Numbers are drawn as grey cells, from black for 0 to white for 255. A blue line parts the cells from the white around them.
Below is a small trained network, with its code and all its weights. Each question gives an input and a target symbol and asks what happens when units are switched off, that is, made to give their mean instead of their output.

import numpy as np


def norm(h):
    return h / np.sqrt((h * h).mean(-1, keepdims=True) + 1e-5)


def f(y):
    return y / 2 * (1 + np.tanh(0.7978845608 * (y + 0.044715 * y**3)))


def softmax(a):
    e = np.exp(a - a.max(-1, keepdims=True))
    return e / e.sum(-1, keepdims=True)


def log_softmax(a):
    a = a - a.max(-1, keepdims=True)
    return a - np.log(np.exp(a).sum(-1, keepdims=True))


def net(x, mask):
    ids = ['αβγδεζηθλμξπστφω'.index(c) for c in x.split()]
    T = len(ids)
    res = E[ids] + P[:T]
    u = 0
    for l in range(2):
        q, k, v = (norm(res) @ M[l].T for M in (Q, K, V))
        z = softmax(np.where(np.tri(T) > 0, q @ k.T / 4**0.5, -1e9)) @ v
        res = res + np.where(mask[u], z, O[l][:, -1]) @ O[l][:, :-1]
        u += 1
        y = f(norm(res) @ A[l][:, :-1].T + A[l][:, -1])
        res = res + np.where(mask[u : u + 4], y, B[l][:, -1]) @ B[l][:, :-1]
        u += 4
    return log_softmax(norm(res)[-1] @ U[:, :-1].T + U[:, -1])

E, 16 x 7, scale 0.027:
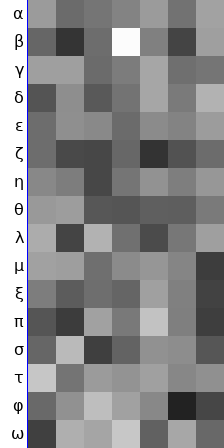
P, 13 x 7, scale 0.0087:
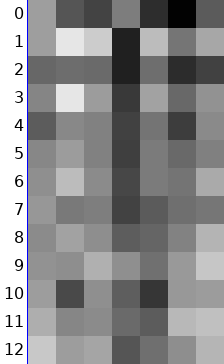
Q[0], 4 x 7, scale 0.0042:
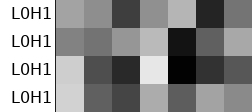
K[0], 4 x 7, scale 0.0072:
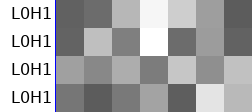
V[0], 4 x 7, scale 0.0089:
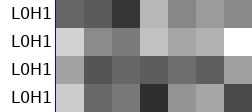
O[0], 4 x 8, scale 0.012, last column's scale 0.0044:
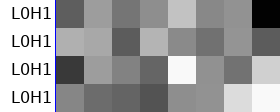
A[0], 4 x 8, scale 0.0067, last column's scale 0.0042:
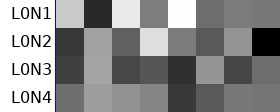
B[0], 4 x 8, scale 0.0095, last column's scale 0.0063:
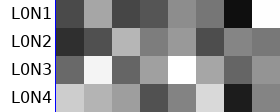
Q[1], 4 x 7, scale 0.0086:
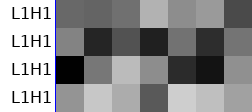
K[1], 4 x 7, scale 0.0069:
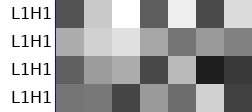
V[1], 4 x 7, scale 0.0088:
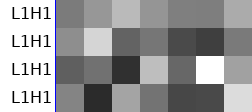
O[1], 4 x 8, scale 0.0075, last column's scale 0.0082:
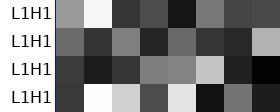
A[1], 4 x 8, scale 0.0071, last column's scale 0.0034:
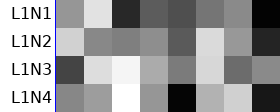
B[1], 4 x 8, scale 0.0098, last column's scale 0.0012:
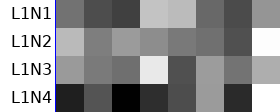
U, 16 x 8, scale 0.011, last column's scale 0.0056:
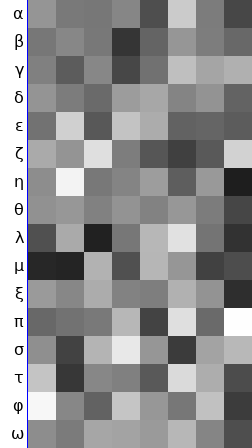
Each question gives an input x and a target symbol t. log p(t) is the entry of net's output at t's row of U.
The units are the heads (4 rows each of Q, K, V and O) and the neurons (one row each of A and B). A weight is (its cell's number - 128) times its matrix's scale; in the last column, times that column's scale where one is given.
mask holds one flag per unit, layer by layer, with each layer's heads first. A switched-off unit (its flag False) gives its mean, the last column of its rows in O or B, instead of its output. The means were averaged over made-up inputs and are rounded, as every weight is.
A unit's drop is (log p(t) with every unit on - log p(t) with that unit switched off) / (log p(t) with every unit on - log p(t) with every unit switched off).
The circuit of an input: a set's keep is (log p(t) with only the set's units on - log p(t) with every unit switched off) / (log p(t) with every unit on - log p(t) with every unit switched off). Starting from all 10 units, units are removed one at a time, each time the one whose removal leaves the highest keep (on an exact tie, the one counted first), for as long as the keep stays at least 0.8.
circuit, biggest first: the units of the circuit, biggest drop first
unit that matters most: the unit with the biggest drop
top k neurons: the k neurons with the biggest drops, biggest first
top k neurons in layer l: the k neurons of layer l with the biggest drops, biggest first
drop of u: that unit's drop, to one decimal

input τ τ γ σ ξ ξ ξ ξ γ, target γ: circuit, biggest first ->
(L0H1)
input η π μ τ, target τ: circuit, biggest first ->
(L0H1 L1H1)
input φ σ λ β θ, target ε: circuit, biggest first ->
(L0N3 L0H1)
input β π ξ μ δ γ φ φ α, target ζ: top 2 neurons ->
(L0N1 L0N3)
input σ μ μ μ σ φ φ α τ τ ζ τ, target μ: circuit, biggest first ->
(L1H1 L0N1)
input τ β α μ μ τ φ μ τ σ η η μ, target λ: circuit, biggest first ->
(L1H1 L0N1)
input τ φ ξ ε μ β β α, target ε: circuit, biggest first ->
(L0H1 L0N1)
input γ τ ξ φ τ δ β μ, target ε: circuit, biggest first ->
(L1H1 L1N1 L0H1)
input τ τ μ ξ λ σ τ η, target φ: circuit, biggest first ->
(L0N1 L0H1)
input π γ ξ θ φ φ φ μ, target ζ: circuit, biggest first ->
(L0H1 L1H1)
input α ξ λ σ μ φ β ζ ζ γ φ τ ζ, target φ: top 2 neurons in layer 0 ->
(L0N3 L0N1)
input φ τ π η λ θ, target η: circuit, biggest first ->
(L1H1 L0N3)
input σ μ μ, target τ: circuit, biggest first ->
(L1H1 L0N1)
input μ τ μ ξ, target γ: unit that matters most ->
L0H1
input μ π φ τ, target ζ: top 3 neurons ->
(L0N1 L0N4 L1N2)
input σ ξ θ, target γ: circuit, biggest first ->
(L0H1 L0N1)
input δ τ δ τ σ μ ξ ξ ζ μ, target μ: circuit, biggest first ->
(L1H1 L0N1 L0H1)
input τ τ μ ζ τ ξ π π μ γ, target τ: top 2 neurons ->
(L0N3 L1N4)
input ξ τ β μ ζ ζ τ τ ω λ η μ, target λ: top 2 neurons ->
(L1N2 L0N2)
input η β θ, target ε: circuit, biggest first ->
(L0H1)
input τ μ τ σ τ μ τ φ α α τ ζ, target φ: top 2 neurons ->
(L0N1 L1N4)
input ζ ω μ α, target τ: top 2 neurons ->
(L0N3 L1N4)
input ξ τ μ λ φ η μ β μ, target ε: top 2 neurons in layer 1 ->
(L1N3 L1N1)
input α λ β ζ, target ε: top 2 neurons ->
(L0N3 L1N1)
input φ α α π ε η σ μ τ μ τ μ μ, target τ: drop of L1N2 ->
-0.1
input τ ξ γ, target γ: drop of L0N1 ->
0.3
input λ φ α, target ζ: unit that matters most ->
L1H1
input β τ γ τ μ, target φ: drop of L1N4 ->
0.1
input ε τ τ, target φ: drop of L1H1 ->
0.2
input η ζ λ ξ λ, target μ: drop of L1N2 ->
0.0
